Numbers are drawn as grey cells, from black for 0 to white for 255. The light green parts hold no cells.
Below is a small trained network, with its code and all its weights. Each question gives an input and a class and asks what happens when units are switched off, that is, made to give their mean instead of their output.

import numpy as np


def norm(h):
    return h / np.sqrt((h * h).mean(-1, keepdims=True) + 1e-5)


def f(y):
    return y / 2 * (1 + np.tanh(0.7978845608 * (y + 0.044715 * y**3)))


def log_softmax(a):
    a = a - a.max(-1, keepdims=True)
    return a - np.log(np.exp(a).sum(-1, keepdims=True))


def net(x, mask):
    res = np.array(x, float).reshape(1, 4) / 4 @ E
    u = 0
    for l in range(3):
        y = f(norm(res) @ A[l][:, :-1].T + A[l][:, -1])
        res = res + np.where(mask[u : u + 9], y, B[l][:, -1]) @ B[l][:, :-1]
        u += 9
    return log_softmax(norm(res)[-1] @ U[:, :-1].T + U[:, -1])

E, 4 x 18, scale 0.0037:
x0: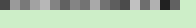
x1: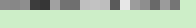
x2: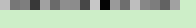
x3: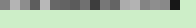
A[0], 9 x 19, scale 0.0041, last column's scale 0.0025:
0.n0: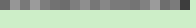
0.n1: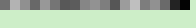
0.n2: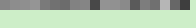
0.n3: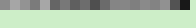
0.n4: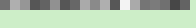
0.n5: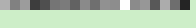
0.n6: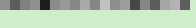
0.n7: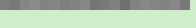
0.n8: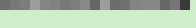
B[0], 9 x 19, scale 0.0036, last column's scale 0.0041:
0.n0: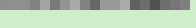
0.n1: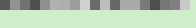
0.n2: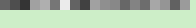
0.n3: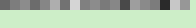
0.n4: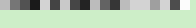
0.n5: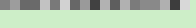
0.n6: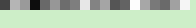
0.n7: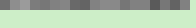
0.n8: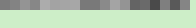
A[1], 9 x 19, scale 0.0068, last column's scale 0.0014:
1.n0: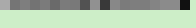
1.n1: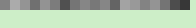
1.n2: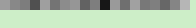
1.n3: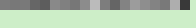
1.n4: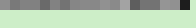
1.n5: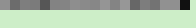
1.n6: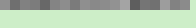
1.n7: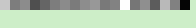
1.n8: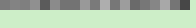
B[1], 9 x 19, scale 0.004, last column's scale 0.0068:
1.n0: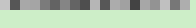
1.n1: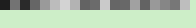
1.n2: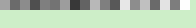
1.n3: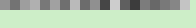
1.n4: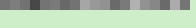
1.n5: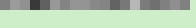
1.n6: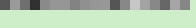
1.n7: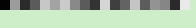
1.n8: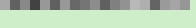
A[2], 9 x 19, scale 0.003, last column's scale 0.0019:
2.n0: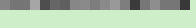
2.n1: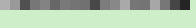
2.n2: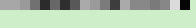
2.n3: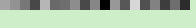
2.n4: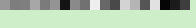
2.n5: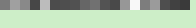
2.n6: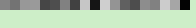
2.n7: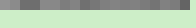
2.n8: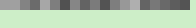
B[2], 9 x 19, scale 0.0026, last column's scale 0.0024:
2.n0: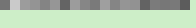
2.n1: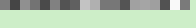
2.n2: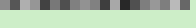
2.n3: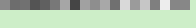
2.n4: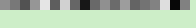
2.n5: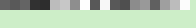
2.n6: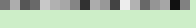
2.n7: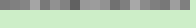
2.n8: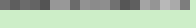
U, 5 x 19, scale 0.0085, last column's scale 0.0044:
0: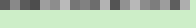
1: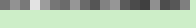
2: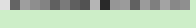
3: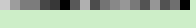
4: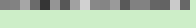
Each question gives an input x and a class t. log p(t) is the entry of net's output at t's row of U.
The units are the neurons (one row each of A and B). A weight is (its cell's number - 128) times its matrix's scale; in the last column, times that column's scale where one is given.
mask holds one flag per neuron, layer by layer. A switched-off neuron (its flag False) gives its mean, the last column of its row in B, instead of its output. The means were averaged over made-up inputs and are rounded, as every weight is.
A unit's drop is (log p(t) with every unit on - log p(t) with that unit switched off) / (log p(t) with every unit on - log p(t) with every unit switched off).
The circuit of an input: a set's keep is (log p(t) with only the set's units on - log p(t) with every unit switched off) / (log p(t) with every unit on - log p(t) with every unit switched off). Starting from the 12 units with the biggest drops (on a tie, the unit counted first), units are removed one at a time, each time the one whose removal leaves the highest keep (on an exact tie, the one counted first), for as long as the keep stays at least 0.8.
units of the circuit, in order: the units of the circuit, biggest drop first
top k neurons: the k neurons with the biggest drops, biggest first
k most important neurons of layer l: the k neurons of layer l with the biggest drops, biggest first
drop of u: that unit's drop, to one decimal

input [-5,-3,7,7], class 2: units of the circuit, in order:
[1.n0; 0.n6]
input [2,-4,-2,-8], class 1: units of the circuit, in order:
[1.n2; 2.n5]
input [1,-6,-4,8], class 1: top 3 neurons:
[0.n4; 1.n2; 0.n6]
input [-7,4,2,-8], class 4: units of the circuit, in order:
[0.n4]
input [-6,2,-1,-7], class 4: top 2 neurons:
[0.n6; 0.n4]
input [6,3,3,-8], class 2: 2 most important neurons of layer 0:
[0.n1; 0.n6]
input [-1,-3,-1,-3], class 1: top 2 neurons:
[1.n2; 0.n4]
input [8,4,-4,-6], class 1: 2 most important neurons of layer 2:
[2.n4; 2.n5]
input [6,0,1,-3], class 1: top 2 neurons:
[0.n4; 1.n8]
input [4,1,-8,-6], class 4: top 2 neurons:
[1.n7; 0.n5]
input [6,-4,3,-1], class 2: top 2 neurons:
[1.n7; 0.n6]
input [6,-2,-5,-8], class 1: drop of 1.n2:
0.1
